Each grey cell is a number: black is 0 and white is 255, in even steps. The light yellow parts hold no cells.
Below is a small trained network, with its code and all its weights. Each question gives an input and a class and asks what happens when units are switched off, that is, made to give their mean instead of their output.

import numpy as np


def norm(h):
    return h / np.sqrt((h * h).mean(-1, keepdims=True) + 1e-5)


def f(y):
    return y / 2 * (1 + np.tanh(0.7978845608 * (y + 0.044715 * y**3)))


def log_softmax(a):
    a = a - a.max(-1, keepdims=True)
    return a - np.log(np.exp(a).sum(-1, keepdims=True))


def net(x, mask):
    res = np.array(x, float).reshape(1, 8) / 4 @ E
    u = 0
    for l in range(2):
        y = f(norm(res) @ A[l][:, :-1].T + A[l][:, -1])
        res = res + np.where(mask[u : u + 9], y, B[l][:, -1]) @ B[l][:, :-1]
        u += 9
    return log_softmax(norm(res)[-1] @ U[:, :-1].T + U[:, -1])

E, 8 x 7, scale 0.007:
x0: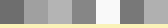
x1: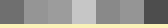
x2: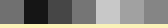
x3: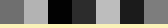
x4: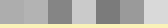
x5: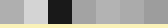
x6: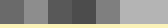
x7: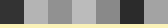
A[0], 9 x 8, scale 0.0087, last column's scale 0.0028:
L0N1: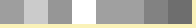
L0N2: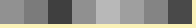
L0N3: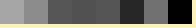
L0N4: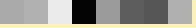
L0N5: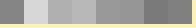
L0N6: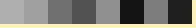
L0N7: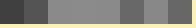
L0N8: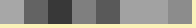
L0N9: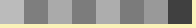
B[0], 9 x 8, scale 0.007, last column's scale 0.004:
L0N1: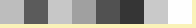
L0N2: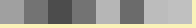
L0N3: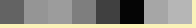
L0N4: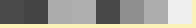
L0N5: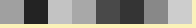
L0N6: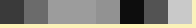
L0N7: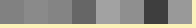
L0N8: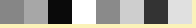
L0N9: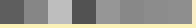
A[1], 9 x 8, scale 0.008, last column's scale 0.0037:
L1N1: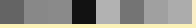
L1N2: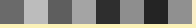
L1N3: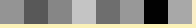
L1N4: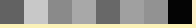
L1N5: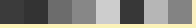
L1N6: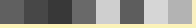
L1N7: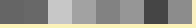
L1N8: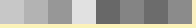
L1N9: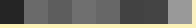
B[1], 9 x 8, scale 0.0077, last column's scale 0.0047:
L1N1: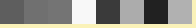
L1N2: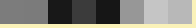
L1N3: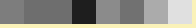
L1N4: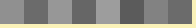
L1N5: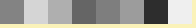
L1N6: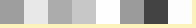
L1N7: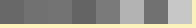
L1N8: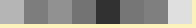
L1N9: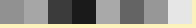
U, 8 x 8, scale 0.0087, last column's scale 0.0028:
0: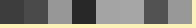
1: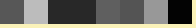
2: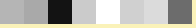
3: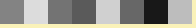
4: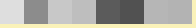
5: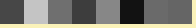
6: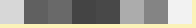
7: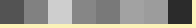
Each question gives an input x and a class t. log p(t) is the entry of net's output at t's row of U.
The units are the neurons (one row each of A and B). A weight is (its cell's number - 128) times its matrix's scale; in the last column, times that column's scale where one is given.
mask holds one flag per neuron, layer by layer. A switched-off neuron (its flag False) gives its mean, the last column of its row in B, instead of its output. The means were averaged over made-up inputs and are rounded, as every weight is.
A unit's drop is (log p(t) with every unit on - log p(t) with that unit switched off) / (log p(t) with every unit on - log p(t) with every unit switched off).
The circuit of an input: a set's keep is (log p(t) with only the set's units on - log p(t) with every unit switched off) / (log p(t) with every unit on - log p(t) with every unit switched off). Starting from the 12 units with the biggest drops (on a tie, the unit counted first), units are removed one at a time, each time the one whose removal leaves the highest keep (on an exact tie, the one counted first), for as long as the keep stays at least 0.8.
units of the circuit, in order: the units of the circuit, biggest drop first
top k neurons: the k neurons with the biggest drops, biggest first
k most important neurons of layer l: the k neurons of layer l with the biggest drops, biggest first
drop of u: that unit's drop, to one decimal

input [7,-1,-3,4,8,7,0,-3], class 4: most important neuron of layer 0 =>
[L0N1]
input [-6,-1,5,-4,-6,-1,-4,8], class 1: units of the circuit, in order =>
[L1N9; L1N2; L0N1]
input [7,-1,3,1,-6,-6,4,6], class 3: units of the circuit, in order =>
[L1N5; L1N6]
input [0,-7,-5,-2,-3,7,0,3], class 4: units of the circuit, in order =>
[L0N5; L1N9]
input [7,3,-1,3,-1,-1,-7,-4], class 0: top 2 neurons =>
[L0N4; L1N7]
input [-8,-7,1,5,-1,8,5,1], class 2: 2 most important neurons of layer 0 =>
[L0N8; L0N2]
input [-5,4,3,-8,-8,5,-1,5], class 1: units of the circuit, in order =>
[L1N2; L1N3]
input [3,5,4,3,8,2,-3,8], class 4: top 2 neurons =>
[L0N1; L0N5]
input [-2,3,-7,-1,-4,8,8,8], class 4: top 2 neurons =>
[L0N1; L0N5]
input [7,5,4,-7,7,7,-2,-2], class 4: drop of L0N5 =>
0.1
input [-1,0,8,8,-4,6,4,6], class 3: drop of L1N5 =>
0.2
